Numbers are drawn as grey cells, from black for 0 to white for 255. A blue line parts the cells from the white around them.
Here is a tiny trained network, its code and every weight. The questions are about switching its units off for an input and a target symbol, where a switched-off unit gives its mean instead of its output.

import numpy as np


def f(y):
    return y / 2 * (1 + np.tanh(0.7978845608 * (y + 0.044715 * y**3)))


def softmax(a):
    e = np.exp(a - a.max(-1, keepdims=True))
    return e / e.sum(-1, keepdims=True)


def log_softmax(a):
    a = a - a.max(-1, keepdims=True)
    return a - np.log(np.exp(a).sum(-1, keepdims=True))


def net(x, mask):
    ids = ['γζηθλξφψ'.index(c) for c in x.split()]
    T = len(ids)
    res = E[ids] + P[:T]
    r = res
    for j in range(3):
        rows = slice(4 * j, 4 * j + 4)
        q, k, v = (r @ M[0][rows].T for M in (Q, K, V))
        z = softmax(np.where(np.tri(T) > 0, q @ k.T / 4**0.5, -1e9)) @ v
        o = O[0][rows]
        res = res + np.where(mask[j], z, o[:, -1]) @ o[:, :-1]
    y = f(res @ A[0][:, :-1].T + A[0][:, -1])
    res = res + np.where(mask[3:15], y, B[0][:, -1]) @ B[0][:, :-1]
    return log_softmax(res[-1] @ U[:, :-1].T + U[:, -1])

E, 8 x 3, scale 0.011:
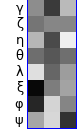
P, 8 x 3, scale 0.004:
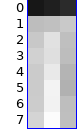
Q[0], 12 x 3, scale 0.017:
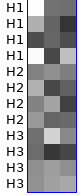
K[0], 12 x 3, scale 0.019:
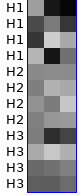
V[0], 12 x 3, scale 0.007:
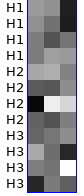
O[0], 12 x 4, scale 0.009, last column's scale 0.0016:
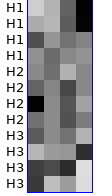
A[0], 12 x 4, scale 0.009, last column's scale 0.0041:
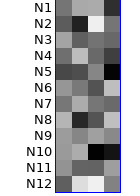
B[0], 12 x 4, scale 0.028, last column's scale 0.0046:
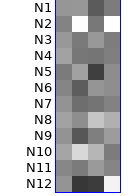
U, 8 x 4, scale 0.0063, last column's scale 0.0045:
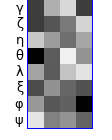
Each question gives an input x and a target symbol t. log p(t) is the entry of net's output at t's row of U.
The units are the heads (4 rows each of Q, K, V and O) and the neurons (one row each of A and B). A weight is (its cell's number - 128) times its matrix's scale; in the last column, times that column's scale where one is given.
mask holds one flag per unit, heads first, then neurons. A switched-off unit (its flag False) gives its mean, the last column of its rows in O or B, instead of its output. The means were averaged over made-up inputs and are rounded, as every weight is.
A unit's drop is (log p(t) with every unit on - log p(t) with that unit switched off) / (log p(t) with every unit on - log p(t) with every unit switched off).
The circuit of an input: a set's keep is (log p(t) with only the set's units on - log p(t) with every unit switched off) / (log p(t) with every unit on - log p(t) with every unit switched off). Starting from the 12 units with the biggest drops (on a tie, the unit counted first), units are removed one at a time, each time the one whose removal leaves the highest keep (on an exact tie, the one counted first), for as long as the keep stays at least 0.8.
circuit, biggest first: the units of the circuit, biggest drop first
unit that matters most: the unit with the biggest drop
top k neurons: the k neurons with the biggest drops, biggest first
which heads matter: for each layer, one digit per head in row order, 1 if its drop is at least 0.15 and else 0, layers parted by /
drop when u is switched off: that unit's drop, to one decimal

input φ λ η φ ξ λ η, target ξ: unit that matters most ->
H2
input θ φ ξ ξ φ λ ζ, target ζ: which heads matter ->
010
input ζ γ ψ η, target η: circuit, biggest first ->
N2; N12; H2
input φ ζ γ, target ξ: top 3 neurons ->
N2; N5; N8
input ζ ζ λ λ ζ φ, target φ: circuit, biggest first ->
N12; H3; N2
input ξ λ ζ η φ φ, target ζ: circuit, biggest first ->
N2; N12
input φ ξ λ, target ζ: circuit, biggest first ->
H2; H3; N2; N8
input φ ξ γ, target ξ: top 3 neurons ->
N5; N2; N8
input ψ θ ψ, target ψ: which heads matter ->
100
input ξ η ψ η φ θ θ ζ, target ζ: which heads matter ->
001
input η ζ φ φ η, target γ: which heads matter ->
001
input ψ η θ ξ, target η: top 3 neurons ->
N2; N12; N1
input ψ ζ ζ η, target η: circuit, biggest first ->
N2; N12; H1; H3
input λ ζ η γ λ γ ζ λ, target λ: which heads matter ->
001
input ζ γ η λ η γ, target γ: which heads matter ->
101
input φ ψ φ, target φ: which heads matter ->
001
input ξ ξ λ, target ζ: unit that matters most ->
H3
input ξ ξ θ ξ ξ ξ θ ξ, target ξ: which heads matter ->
100
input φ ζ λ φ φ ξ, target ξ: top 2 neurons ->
N2; N5
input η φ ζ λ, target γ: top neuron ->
N12
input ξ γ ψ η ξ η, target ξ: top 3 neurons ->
N2; N12; N8
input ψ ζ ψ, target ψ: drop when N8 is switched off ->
-0.1
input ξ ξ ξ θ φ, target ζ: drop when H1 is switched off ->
0.1
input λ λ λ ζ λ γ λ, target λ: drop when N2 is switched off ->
0.3
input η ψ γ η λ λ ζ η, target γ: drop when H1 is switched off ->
0.2
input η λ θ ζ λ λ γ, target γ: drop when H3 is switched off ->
0.3
